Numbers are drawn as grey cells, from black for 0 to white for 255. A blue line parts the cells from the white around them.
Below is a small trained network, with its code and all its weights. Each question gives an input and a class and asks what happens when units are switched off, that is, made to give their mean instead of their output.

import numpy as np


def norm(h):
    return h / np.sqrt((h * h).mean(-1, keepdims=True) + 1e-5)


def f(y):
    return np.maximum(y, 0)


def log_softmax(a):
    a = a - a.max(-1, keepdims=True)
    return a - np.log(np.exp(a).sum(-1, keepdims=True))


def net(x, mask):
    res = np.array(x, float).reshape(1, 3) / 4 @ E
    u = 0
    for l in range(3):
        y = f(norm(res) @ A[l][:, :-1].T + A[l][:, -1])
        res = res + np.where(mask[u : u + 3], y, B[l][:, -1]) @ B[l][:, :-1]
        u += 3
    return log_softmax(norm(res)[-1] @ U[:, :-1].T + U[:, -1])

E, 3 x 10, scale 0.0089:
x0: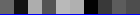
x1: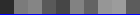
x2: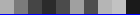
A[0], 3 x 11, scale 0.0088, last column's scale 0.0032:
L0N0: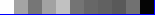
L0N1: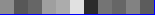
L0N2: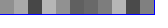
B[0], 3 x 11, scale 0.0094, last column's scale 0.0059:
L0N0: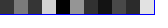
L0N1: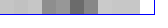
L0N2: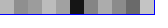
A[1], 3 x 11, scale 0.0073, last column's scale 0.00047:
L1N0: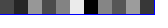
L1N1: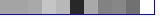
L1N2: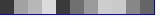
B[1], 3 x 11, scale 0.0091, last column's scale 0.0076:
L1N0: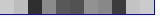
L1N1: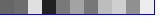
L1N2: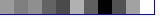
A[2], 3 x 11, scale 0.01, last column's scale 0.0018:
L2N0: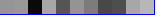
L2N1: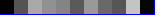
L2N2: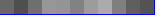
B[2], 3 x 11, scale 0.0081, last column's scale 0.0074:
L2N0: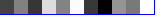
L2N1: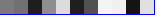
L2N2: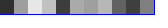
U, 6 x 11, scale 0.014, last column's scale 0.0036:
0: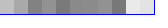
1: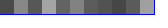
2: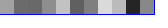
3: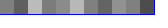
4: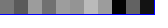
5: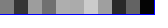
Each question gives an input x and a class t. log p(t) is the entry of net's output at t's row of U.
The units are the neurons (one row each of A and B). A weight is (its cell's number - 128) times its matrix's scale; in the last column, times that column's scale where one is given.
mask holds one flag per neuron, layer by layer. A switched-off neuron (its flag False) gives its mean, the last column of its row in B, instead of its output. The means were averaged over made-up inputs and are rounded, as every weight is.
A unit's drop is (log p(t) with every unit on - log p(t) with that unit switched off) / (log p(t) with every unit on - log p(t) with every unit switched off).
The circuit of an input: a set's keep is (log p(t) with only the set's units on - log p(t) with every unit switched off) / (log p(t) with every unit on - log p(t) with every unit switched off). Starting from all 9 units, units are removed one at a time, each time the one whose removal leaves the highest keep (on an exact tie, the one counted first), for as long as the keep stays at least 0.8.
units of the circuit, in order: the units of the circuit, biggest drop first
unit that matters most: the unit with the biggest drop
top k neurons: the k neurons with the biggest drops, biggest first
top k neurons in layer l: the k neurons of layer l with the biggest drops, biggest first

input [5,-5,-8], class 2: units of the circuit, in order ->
[L2N1 L1N2]
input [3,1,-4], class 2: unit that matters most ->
L0N0
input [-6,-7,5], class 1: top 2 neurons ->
[L0N0 L0N1]
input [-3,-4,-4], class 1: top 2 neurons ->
[L0N0 L0N1]
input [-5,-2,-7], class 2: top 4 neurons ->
[L2N1 L0N1 L1N0 L1N1]
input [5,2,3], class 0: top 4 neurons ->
[L0N1 L2N1 L0N0 L1N0]
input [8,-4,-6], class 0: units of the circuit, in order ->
[L0N1 L1N0]
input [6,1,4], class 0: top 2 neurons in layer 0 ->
[L0N1 L0N2]
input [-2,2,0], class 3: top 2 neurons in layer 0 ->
[L0N0 L0N1]
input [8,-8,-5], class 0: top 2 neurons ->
[L0N1 L1N2]
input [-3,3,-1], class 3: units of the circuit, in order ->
[L1N1 L1N0]
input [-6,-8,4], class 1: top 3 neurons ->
[L0N0 L0N1 L2N0]
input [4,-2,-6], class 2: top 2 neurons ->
[L2N1 L1N2]
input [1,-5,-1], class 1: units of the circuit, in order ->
[L0N0]
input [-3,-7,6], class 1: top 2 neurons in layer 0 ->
[L0N0 L0N1]
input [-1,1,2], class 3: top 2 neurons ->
[L2N1 L1N0]
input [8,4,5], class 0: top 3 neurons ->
[L1N0 L0N1 L0N0]
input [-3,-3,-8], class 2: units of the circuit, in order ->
[L2N1 L0N1]
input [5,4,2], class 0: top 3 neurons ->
[L0N1 L0N0 L1N0]
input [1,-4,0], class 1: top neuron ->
[L0N0]
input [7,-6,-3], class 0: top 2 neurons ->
[L0N1 L1N2]
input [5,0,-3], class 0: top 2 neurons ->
[L0N1 L0N2]
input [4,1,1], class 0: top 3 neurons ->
[L0N1 L2N1 L0N2]
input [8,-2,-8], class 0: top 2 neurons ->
[L1N0 L0N1]
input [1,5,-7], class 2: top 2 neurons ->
[L2N1 L0N0]
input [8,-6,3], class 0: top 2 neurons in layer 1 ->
[L1N2 L1N0]
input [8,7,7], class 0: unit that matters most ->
L1N0
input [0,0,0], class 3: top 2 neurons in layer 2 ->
[L2N1 L2N0]
